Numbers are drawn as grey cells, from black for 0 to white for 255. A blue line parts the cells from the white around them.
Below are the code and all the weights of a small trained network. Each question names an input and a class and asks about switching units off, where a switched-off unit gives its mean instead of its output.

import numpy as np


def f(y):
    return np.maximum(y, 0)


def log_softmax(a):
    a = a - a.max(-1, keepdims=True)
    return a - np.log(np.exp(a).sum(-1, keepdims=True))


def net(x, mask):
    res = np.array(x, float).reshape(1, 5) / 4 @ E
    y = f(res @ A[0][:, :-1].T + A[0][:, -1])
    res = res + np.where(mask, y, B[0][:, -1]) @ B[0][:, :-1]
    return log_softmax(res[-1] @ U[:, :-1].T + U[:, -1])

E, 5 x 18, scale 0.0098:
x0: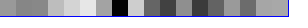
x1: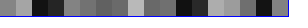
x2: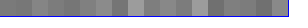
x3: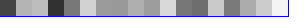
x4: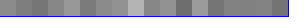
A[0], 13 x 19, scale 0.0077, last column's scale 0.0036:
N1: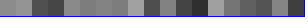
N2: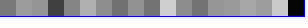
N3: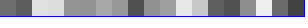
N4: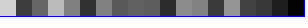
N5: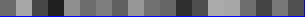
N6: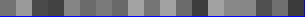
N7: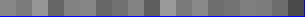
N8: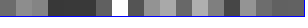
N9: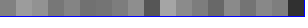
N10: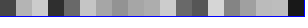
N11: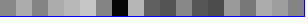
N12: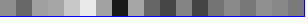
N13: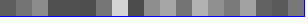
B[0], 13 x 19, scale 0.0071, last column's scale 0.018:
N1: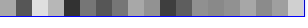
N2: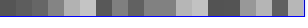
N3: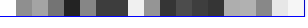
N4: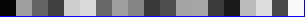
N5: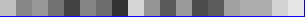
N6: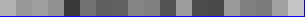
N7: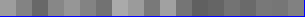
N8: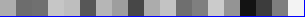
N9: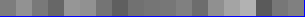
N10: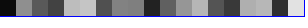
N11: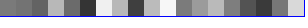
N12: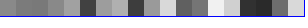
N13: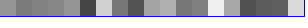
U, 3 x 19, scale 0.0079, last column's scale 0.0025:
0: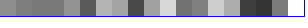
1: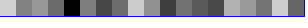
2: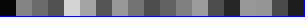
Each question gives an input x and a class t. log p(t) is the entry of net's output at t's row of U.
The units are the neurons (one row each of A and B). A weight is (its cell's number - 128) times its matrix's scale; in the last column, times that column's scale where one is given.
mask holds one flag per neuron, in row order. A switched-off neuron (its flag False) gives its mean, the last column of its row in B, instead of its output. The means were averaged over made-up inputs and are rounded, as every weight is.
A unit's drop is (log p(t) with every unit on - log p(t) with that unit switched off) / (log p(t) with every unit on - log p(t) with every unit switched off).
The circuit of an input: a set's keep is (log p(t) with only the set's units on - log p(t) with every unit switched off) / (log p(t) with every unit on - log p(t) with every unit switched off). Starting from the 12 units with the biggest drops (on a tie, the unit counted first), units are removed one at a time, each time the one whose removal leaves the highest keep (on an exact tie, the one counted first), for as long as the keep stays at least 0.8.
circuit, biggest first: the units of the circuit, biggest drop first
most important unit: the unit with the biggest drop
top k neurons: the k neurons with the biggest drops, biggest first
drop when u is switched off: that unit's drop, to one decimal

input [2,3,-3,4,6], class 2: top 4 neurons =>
[N3; N10; N2; N8]
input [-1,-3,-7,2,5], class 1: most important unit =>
N4
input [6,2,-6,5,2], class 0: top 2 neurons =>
[N12; N11]
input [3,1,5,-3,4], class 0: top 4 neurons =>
[N10; N11; N12; N2]
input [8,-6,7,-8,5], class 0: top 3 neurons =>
[N12; N11; N10]
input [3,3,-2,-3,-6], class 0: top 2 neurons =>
[N3; N10]
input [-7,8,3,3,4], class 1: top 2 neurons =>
[N5; N6]
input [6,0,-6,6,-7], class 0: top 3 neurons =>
[N12; N11; N4]
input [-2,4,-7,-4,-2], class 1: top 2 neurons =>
[N10; N5]
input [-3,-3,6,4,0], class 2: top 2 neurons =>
[N10; N12]
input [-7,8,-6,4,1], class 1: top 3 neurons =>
[N5; N6; N1]
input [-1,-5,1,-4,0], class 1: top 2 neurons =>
[N3; N10]
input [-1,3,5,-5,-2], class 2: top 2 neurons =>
[N4; N3]
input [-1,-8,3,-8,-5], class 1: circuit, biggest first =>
[N3]
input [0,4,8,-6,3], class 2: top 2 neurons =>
[N4; N3]
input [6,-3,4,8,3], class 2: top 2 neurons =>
[N10; N2]
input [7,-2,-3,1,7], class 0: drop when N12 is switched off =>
0.0
